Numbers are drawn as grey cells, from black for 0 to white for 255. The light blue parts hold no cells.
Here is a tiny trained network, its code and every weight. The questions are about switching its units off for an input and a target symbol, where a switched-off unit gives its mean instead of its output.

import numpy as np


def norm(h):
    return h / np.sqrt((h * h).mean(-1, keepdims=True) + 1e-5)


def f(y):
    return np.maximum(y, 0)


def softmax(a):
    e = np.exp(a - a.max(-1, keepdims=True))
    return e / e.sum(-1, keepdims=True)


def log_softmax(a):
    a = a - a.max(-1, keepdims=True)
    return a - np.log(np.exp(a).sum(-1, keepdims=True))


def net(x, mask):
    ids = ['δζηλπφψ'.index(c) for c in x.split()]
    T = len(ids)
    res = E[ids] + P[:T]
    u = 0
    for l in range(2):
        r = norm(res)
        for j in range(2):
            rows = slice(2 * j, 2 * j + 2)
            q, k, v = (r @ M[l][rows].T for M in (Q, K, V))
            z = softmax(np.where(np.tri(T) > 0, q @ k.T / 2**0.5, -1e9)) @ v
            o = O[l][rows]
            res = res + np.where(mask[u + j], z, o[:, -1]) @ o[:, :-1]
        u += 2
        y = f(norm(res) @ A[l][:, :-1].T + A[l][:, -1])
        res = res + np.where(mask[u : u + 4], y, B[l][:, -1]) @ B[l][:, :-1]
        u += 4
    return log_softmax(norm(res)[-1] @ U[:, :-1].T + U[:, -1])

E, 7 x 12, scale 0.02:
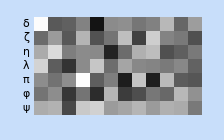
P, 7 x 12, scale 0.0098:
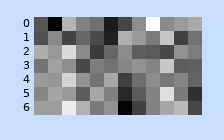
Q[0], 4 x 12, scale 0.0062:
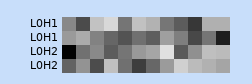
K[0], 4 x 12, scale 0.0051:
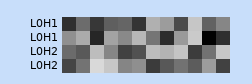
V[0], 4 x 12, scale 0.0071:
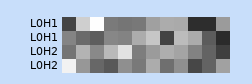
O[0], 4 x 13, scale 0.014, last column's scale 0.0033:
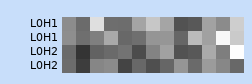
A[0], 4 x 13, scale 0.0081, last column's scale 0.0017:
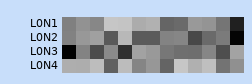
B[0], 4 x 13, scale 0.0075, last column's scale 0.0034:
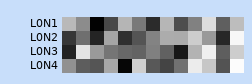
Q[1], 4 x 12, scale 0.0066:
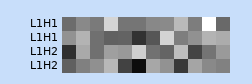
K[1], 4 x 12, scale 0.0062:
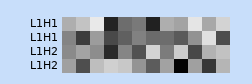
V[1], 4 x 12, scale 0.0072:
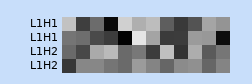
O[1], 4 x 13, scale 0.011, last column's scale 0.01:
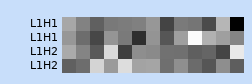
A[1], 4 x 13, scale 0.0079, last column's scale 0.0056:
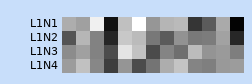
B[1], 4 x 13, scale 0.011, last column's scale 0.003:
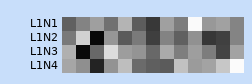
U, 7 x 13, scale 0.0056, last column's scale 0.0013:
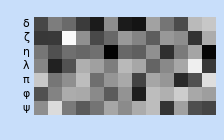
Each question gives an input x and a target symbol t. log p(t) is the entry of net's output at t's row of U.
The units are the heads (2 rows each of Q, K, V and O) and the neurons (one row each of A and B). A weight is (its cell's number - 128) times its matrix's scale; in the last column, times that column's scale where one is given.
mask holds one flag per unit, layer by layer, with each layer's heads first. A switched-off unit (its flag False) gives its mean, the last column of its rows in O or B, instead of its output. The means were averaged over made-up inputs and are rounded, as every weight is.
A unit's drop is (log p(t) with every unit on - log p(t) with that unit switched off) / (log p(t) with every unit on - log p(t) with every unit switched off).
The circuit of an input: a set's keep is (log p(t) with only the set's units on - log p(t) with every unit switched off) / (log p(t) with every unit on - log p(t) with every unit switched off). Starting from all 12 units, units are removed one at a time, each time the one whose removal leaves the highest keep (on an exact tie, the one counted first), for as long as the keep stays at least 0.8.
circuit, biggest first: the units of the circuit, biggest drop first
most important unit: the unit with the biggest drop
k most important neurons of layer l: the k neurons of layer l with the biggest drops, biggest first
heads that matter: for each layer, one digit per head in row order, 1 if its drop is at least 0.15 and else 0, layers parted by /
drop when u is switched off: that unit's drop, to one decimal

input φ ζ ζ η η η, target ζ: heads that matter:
10 / 10
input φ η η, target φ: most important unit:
L1H2
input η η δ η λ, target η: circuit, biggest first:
L0H2; L0N4
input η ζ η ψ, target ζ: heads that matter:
11 / 00
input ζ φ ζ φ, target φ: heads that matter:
00 / 11
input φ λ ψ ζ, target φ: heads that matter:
00 / 01
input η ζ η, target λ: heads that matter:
10 / 00
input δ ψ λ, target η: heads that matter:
11 / 00
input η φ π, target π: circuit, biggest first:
L0H2; L1H2
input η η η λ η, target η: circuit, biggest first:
L0H2; L0H1; L1H1
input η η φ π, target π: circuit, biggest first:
L1H2; L1H1; L0H1
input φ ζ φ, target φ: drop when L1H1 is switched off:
0.2
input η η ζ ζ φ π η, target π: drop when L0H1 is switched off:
0.1
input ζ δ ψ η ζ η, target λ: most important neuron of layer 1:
L1N4
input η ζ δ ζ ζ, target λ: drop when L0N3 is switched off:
0.0
